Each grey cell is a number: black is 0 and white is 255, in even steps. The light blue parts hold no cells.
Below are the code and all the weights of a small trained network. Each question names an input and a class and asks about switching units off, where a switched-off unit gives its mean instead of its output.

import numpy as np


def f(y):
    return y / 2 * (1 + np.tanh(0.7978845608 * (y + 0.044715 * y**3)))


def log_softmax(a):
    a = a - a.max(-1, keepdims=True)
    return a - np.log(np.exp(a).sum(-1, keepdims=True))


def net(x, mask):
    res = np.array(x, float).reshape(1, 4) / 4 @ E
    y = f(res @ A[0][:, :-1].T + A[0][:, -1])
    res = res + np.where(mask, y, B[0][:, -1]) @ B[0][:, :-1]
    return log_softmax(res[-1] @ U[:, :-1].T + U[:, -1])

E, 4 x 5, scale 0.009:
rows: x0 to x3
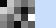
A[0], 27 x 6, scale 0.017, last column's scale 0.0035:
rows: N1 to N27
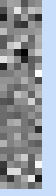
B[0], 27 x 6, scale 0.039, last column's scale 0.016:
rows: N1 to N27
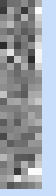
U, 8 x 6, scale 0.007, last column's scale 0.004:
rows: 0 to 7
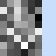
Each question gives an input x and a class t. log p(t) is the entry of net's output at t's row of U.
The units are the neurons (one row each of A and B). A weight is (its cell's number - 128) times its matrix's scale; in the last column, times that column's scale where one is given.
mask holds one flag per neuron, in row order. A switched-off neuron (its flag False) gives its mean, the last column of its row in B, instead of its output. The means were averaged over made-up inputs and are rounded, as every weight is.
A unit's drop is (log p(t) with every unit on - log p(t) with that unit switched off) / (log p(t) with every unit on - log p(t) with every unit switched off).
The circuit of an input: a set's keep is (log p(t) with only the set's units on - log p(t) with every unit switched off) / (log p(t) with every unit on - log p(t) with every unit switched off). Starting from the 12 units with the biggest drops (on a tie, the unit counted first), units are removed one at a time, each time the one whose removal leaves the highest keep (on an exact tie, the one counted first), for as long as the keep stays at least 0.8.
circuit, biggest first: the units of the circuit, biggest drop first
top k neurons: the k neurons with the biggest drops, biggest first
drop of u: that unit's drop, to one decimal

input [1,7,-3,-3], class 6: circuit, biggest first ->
(N9)
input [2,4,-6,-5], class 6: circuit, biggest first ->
(N2, N9)
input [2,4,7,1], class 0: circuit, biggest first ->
(N25, N9)
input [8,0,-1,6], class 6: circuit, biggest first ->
(N2, N3)
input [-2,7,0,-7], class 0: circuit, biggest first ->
(N9, N7)
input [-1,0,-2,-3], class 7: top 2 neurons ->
(N26, N8)
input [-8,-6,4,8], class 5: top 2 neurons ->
(N8, N9)
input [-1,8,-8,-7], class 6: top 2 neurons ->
(N2, N9)
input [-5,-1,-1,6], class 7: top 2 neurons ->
(N9, N26)
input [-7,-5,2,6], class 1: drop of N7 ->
0.2
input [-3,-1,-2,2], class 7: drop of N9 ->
0.3
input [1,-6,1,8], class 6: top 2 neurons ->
(N2, N25)
